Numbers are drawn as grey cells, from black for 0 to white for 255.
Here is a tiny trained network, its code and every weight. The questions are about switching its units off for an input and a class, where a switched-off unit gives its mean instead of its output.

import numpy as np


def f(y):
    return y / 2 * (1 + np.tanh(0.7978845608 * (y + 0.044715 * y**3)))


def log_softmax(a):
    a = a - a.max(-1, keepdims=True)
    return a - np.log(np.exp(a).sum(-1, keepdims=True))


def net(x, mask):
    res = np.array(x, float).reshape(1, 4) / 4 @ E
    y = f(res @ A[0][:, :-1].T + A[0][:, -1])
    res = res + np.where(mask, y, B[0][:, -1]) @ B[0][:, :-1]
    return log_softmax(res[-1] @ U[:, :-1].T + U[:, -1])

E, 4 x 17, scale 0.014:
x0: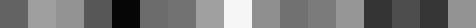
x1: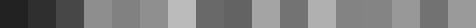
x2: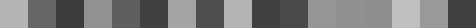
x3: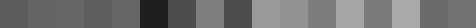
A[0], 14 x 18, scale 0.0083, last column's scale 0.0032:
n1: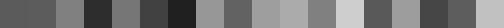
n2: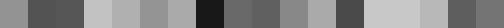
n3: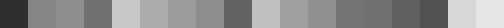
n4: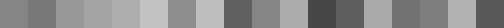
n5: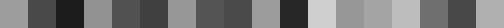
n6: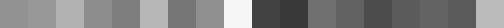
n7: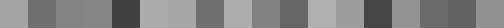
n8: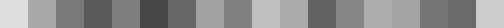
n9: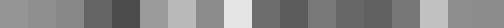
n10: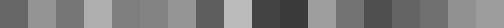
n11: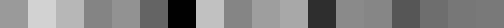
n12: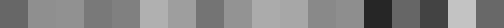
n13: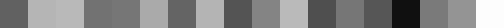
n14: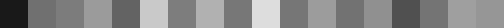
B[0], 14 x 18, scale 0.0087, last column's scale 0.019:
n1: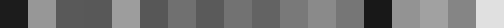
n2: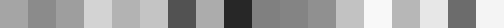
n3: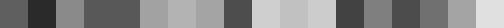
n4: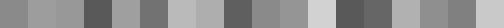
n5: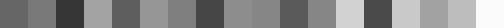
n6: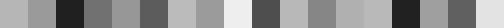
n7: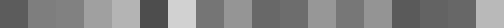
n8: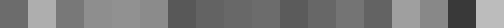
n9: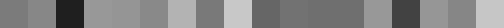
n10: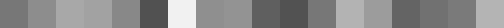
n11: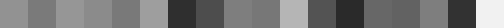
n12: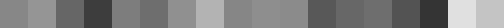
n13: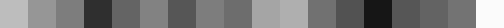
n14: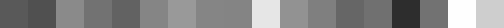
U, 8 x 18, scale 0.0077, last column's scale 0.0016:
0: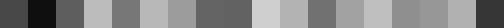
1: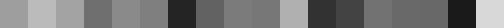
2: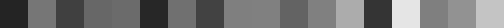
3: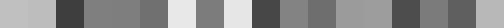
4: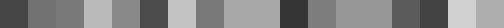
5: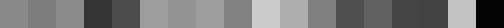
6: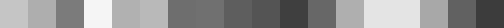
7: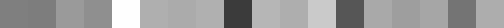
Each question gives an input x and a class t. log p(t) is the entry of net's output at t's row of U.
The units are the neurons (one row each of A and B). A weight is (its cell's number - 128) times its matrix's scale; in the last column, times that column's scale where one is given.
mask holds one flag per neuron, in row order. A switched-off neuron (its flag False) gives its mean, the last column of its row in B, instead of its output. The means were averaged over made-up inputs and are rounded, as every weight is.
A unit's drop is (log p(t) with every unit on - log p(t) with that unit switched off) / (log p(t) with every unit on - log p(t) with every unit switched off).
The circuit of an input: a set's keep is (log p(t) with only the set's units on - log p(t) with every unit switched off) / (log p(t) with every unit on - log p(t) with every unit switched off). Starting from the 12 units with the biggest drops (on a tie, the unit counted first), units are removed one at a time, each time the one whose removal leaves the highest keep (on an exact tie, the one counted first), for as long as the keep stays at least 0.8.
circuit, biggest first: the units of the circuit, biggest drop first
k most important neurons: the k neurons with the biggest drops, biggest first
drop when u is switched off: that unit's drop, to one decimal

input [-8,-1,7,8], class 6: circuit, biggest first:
(n2)
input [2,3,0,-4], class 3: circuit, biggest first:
(n9; n10)
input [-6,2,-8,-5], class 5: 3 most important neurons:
(n14; n13; n3)
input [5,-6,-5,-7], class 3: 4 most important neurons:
(n6; n9; n10; n1)
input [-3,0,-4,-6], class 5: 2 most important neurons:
(n13; n2)
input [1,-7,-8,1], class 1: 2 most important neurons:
(n11; n8)
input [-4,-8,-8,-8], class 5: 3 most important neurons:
(n3; n4; n2)
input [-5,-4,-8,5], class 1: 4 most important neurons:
(n11; n8; n12; n5)
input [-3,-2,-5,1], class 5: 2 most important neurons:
(n2; n3)
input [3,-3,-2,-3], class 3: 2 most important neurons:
(n6; n3)
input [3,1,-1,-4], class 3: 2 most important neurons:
(n6; n9)
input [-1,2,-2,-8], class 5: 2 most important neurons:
(n14; n2)
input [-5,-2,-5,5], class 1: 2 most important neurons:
(n2; n11)
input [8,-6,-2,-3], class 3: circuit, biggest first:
(n6)
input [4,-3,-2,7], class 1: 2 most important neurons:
(n11; n5)
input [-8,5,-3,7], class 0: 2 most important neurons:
(n5; n13)
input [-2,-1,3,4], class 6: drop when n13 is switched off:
0.4
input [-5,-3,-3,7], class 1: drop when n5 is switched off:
0.2
